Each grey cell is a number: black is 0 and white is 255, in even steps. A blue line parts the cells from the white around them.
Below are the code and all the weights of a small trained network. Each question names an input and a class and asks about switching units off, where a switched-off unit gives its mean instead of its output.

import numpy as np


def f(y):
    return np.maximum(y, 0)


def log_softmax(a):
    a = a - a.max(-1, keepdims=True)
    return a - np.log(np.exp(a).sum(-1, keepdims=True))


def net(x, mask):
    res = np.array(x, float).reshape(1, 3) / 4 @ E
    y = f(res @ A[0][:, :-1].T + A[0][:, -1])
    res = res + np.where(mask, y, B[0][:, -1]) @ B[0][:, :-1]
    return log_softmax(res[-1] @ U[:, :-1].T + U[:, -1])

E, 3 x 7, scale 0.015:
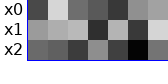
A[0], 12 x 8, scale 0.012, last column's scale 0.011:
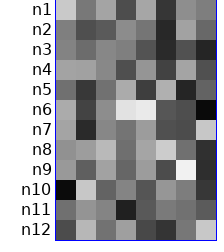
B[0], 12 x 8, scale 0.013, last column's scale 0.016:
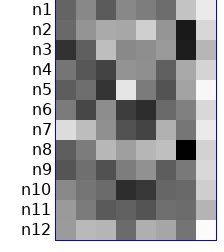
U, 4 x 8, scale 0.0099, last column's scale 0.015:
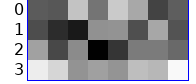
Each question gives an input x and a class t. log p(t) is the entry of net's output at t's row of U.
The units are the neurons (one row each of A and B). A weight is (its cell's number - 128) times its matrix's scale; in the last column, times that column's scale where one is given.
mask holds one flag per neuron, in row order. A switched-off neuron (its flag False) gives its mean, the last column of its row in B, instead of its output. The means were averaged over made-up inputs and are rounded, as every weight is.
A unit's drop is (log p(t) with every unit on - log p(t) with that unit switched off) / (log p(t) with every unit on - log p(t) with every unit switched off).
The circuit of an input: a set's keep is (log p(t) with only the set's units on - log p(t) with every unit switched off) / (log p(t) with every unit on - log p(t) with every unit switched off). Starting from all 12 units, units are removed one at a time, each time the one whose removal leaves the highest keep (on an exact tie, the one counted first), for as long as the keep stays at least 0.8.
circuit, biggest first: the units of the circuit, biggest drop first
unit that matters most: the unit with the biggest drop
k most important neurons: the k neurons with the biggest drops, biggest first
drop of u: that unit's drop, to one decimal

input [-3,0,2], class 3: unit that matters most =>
n10
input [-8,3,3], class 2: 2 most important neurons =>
n6, n7
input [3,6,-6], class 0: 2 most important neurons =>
n8, n5
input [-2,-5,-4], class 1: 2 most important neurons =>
n5, n12
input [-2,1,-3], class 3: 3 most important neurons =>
n3, n2, n9
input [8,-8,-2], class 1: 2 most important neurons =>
n5, n7
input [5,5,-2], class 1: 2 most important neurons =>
n7, n4
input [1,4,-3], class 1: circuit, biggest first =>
n7, n12
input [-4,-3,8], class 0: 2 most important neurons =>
n3, n2
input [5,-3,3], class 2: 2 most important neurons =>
n10, n8
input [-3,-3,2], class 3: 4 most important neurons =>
n7, n10, n9, n4
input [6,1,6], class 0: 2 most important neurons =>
n2, n12
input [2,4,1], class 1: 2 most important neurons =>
n7, n4
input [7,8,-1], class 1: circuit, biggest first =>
n4
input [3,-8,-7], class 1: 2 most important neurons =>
n5, n12
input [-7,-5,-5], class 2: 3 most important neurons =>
n6, n7, n2
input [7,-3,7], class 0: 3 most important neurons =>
n12, n2, n3
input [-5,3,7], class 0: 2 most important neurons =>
n2, n3
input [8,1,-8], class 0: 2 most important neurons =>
n8, n6
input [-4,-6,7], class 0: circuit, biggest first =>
n2
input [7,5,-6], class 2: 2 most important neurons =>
n2, n11
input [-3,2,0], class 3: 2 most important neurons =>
n10, n3
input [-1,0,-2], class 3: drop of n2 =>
0.3
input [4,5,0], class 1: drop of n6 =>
0.1
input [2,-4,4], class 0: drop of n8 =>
-0.1
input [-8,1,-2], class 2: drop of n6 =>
0.6
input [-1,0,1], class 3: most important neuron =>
n6
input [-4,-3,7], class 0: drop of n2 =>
0.2
